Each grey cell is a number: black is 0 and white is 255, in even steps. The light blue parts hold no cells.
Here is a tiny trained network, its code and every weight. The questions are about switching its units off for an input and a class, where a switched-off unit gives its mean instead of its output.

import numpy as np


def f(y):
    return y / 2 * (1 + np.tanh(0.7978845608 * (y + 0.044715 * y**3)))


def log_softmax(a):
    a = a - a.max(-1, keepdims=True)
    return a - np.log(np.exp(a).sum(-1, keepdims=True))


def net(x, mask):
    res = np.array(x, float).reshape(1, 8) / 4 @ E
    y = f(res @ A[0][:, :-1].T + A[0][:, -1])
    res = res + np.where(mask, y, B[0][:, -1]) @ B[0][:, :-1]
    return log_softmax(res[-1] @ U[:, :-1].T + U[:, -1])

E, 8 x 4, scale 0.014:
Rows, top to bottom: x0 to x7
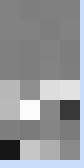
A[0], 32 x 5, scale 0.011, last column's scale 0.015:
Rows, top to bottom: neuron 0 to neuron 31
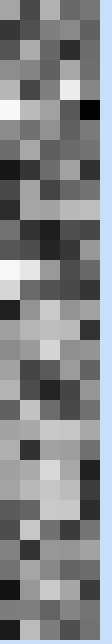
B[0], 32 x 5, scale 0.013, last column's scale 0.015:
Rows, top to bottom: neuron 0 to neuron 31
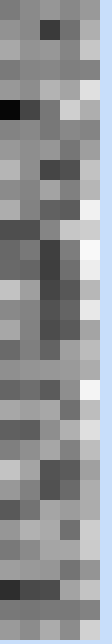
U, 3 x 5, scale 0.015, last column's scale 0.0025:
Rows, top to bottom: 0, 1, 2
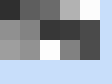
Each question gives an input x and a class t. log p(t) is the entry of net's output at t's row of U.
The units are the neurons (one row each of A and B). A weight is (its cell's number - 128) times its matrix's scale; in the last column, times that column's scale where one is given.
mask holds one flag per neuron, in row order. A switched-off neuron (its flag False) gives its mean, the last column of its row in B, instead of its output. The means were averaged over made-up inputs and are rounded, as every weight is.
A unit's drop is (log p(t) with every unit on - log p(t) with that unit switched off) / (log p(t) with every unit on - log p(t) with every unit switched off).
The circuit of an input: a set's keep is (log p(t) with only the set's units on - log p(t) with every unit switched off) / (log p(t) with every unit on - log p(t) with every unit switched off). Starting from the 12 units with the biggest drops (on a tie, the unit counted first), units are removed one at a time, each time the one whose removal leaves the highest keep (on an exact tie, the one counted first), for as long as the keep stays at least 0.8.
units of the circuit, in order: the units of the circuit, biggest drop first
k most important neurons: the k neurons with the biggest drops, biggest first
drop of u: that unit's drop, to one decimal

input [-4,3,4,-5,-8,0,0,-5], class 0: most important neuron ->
neuron 11
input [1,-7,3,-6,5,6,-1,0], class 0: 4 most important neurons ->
neuron 5; neuron 21; neuron 14; neuron 8
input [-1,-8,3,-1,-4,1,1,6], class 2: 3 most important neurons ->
neuron 31; neuron 13; neuron 26
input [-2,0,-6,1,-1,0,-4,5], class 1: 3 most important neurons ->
neuron 4; neuron 15; neuron 10
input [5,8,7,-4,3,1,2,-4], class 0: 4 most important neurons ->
neuron 26; neuron 20; neuron 31; neuron 2
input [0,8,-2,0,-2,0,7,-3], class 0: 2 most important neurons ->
neuron 10; neuron 8
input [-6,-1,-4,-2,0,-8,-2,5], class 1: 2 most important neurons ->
neuron 8; neuron 10
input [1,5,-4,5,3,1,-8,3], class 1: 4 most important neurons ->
neuron 5; neuron 11; neuron 10; neuron 27
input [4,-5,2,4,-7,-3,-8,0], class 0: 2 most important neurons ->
neuron 11; neuron 10
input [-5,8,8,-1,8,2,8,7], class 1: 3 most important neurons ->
neuron 23; neuron 16; neuron 10
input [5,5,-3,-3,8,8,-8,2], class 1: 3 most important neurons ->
neuron 23; neuron 16; neuron 24
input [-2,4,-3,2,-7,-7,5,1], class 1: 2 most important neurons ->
neuron 8; neuron 1
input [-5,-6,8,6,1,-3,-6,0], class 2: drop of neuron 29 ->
0.3
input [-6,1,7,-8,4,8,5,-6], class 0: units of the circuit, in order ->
neuron 5
